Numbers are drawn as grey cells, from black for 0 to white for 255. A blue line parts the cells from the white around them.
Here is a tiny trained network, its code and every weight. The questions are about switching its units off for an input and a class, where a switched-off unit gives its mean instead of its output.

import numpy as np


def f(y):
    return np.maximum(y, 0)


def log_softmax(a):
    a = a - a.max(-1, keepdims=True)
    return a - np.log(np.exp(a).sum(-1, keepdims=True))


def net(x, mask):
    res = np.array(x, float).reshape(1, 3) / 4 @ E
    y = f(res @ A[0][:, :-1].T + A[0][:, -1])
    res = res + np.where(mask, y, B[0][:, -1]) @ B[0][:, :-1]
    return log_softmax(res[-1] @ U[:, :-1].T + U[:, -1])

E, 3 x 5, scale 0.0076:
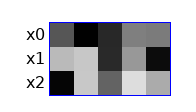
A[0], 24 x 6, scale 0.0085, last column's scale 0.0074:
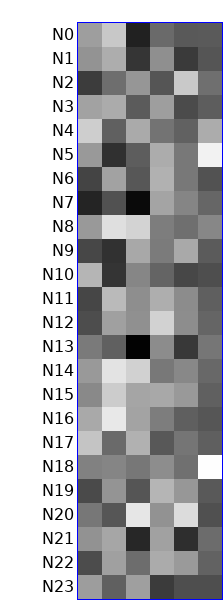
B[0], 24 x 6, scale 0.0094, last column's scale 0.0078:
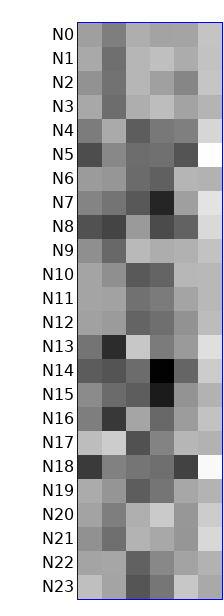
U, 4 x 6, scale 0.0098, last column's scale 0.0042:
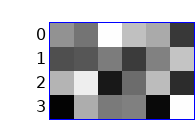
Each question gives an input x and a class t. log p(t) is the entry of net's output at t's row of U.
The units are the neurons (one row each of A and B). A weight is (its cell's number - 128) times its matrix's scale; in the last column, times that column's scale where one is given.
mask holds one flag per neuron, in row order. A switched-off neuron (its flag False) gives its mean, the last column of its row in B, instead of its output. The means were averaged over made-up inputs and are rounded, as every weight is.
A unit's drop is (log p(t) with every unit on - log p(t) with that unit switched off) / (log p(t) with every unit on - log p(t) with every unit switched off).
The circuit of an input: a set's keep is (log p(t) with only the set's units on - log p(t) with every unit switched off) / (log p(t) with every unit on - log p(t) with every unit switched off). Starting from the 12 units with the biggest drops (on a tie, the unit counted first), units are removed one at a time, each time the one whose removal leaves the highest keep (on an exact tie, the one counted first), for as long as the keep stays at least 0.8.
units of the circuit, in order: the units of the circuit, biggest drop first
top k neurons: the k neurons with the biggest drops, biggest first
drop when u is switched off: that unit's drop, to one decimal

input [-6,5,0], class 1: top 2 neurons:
N14, N8
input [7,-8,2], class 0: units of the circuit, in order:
N9
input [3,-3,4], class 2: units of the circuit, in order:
N13, N8
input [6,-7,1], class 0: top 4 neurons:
N9, N20, N2, N14
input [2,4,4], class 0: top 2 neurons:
N13, N21
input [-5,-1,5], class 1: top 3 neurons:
N8, N14, N17
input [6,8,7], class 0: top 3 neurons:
N13, N21, N1
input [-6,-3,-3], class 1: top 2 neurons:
N14, N8
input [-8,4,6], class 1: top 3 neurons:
N8, N14, N16
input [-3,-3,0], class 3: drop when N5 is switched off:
-0.1
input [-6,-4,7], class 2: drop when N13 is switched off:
0.3
